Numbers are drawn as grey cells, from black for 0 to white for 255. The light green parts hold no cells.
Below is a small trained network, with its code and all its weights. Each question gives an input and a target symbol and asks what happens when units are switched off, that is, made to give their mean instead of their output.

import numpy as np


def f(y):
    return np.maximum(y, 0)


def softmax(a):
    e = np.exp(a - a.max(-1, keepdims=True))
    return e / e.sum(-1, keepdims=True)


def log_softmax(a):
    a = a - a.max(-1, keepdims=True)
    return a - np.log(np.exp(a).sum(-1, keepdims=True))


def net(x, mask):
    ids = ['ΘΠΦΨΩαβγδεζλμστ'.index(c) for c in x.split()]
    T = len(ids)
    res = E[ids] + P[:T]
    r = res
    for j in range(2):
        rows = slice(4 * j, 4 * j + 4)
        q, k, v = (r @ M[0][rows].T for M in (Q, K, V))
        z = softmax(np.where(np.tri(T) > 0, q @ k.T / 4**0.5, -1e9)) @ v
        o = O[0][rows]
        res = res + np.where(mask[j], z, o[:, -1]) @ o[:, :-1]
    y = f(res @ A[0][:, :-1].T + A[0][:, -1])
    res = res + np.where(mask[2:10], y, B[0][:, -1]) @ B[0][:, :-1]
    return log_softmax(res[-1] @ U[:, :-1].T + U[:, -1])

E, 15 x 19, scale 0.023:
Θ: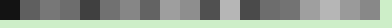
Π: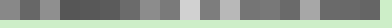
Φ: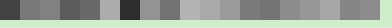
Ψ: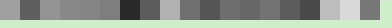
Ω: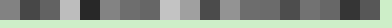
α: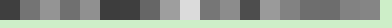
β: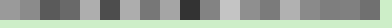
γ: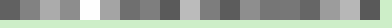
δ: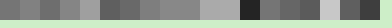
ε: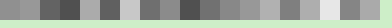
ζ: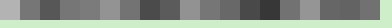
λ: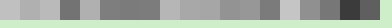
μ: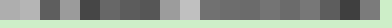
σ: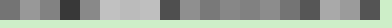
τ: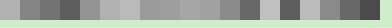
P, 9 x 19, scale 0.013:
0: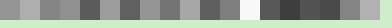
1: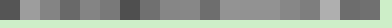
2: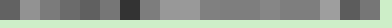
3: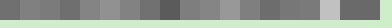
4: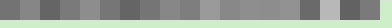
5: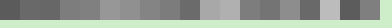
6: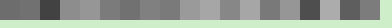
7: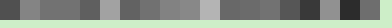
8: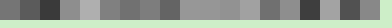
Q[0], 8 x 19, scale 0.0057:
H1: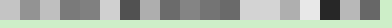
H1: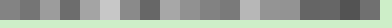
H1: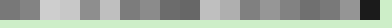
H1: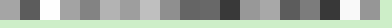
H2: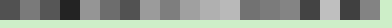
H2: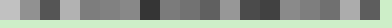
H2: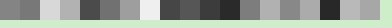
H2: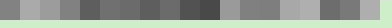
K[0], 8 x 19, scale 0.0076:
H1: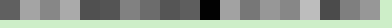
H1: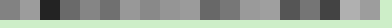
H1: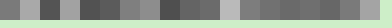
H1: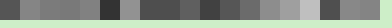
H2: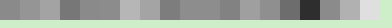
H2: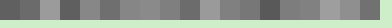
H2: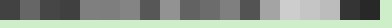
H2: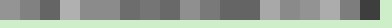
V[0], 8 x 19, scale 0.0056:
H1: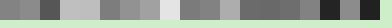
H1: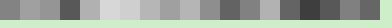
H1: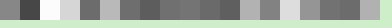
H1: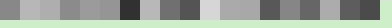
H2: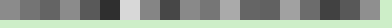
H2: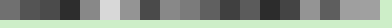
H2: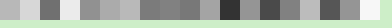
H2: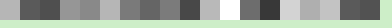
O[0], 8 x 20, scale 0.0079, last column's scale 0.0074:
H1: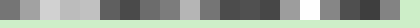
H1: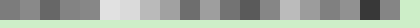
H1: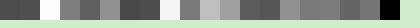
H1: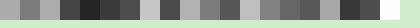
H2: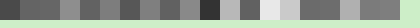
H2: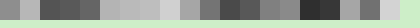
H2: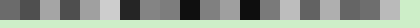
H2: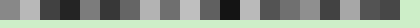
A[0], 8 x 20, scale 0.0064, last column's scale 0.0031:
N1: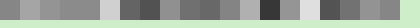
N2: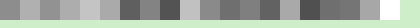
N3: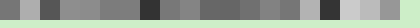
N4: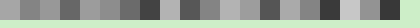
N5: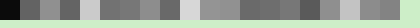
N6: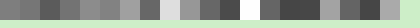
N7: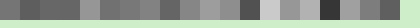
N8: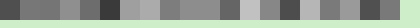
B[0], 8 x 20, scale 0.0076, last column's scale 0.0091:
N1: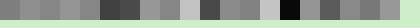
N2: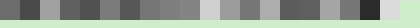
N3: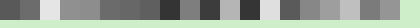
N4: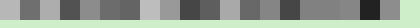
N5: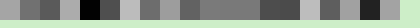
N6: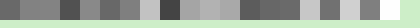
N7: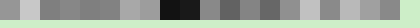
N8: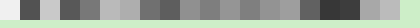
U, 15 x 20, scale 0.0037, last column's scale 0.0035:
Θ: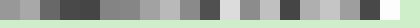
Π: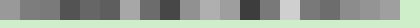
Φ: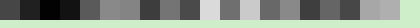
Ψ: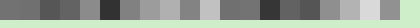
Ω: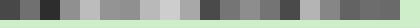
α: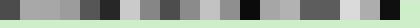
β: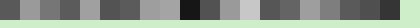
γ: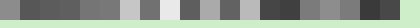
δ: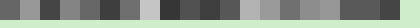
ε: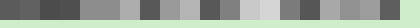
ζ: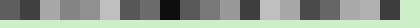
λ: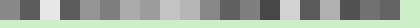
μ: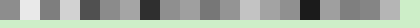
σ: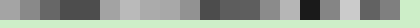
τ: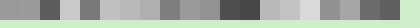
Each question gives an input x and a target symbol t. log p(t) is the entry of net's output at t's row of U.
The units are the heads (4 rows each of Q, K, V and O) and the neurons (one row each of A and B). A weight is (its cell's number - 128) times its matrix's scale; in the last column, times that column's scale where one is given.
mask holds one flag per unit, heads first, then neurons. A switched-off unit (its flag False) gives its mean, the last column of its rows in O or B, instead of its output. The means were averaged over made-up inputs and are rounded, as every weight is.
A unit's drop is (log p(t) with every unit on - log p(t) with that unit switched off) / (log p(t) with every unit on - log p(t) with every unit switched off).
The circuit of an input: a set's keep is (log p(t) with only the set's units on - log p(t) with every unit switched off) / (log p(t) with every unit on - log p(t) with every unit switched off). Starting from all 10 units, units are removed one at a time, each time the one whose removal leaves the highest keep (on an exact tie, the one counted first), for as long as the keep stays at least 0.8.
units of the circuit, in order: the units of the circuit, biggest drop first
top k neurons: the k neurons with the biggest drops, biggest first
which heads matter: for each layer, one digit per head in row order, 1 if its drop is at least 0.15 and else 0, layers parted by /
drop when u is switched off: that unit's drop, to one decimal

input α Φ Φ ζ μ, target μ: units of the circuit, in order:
H2
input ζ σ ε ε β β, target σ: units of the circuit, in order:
H2, H1
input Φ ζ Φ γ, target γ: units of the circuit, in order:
N5, H2
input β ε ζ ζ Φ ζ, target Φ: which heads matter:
10
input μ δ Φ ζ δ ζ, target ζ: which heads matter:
01
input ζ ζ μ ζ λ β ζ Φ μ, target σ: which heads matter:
01
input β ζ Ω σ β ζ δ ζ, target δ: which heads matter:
11
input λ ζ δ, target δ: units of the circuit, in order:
H1, H2
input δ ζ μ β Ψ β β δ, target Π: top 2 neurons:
N8, N6
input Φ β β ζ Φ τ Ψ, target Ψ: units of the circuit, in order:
H2, N6
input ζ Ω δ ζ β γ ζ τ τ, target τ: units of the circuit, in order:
H1, N7
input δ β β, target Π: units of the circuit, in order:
N8, H2, N6, H1
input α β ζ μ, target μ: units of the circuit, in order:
H2, N6
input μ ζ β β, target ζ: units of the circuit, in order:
H2
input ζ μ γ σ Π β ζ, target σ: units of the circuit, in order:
H1, H2
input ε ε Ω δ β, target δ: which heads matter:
10
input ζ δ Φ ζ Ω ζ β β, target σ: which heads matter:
01
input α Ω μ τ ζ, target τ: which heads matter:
10
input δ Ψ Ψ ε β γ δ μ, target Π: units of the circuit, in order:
H2, N6, N8, H1
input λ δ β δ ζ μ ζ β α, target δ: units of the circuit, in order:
H2, H1
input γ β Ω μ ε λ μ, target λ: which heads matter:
11
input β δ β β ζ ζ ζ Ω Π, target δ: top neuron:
N7
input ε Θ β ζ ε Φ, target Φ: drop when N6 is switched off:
0.1
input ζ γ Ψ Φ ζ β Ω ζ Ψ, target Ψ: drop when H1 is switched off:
0.2
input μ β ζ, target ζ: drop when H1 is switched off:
0.1
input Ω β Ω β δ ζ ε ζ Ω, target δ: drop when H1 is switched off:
0.9
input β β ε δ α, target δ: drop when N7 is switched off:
0.1
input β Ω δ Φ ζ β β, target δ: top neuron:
N2
